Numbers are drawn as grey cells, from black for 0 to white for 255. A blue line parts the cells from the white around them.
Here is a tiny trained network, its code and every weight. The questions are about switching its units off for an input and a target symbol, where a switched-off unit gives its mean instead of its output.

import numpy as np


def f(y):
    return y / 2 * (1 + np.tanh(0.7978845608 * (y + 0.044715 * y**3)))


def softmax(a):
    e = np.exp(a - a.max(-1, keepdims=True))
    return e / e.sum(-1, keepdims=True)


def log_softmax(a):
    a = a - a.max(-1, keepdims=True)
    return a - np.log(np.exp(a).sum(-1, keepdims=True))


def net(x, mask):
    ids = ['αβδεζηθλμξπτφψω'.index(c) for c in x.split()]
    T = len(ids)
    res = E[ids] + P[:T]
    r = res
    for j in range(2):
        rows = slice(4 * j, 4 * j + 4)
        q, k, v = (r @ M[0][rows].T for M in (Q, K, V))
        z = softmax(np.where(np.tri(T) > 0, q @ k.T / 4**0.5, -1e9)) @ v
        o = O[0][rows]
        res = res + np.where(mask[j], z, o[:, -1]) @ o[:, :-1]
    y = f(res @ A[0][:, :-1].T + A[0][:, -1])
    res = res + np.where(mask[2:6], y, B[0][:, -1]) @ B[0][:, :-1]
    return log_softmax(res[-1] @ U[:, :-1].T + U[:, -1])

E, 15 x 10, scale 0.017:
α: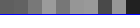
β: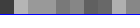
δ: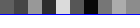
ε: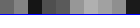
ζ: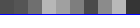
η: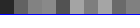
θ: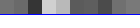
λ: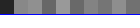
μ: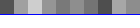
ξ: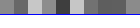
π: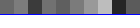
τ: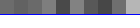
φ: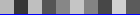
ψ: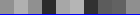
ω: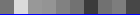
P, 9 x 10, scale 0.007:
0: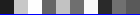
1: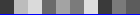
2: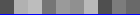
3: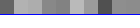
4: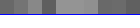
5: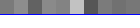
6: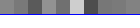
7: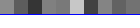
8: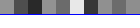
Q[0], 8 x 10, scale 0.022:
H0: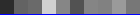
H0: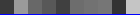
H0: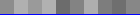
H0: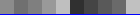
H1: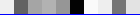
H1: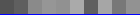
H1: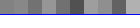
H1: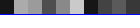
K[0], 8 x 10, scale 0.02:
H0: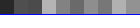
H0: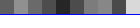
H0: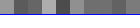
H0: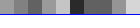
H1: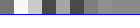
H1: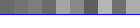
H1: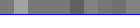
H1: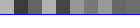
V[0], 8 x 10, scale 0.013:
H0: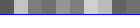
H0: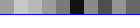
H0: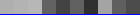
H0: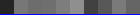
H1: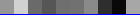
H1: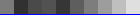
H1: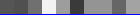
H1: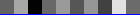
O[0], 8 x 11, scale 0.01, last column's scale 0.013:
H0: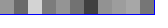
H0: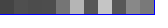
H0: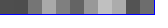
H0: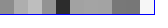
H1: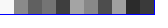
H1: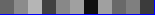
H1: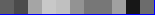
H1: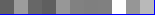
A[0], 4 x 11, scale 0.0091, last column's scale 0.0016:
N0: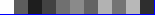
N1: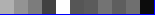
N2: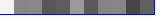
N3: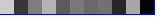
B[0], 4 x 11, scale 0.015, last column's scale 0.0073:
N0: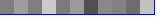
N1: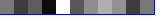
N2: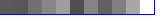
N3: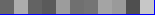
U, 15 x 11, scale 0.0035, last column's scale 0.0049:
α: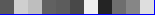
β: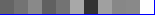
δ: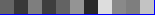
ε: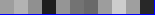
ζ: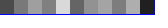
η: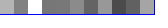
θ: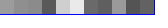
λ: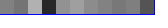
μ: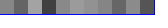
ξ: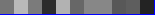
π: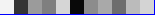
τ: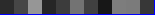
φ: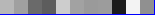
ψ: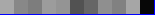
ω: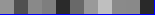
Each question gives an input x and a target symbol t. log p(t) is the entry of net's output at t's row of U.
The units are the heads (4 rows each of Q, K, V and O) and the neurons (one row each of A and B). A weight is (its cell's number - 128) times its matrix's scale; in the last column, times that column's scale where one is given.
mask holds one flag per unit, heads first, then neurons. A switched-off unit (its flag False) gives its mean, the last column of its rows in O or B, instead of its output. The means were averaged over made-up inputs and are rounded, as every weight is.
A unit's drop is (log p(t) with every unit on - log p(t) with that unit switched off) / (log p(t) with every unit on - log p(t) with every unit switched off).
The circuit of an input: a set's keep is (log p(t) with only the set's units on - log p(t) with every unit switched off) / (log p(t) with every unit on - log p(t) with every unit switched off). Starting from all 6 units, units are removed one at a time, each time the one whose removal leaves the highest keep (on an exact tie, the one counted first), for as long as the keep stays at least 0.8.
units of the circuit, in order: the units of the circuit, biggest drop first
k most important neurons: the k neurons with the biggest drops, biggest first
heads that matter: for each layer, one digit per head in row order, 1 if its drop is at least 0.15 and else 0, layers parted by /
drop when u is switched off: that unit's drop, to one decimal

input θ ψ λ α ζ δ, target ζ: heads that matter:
01
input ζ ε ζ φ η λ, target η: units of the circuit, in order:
[H1; H0]
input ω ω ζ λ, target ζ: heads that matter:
01
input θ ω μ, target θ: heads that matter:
11
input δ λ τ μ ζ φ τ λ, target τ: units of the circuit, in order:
[H1; N2]
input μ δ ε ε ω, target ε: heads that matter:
01
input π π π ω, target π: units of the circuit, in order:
[H1; H0; N2]
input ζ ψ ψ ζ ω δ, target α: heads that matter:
10
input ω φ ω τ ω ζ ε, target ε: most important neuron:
[N2]
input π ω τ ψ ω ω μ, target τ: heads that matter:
01
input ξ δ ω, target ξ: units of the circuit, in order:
[N3; H1]
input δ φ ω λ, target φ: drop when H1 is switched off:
0.8
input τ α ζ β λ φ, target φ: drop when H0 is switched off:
0.1
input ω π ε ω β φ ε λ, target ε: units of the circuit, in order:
[H1]
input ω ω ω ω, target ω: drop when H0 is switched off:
1.0
